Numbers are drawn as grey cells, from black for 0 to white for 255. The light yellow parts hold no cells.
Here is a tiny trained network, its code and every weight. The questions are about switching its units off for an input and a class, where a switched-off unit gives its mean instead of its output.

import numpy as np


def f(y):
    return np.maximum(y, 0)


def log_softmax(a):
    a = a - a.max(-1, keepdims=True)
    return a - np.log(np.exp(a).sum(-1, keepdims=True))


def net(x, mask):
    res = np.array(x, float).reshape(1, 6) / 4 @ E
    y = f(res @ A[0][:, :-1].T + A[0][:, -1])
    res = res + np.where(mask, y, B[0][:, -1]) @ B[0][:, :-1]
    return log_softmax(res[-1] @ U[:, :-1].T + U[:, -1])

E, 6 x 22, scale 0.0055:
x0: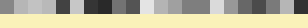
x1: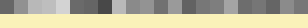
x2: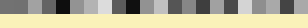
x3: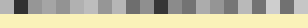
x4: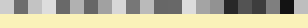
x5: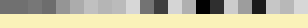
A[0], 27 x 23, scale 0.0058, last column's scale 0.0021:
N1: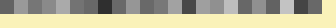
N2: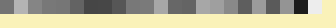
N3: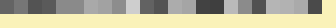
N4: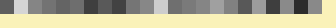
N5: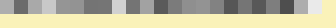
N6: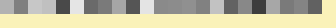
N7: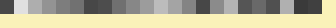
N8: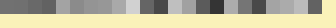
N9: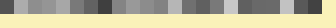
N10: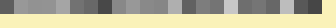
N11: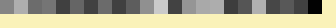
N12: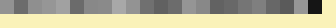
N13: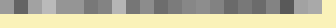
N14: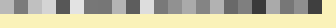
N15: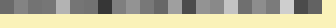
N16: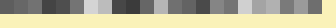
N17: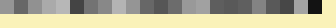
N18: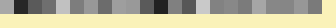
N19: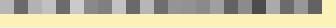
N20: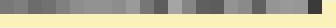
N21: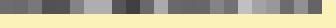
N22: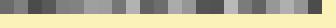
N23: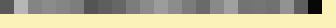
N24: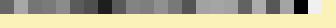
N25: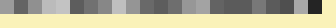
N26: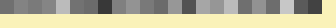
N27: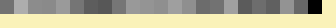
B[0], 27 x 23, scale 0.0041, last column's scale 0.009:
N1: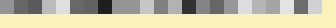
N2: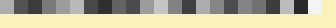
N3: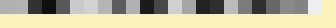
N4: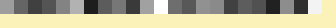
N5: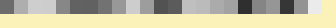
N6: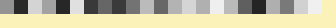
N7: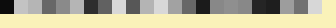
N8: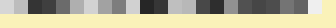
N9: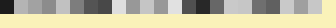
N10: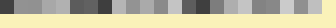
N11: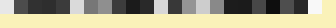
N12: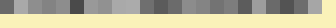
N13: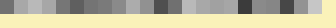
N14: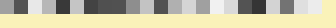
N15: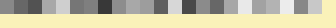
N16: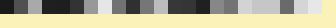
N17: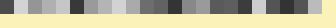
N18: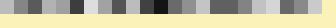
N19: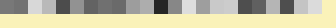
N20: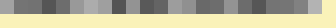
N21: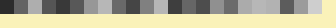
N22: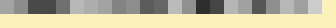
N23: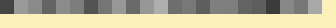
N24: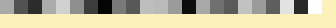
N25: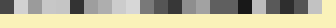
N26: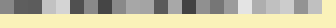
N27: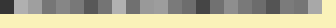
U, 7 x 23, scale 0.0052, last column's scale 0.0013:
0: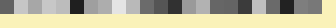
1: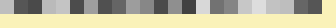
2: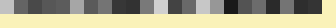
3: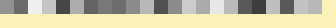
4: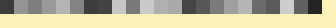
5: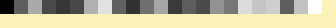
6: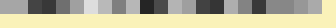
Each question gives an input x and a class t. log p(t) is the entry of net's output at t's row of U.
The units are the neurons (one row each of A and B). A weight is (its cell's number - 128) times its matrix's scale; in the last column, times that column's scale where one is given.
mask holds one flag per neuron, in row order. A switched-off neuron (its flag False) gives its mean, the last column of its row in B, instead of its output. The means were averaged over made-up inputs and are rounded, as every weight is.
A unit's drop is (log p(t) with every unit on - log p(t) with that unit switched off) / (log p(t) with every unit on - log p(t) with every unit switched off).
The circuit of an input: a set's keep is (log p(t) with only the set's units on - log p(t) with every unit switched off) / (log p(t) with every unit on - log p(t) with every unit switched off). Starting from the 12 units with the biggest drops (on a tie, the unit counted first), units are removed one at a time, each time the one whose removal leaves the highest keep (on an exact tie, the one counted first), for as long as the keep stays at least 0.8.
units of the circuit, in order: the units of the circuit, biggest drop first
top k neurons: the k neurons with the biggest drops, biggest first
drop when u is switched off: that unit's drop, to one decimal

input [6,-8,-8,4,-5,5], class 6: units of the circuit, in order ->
N3
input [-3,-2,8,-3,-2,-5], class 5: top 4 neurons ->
N16, N21, N24, N8
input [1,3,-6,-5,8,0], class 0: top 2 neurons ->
N25, N17
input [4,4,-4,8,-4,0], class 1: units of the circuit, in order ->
N18, N26
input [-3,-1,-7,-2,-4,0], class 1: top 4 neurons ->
N18, N26, N15, N1
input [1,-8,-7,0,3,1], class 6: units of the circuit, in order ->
N6, N24
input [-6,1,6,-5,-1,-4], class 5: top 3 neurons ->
N16, N21, N24
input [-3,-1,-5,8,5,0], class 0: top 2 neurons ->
N25, N17
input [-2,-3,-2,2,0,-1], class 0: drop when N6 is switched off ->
0.2
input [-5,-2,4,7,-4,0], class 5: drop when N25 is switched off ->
0.0
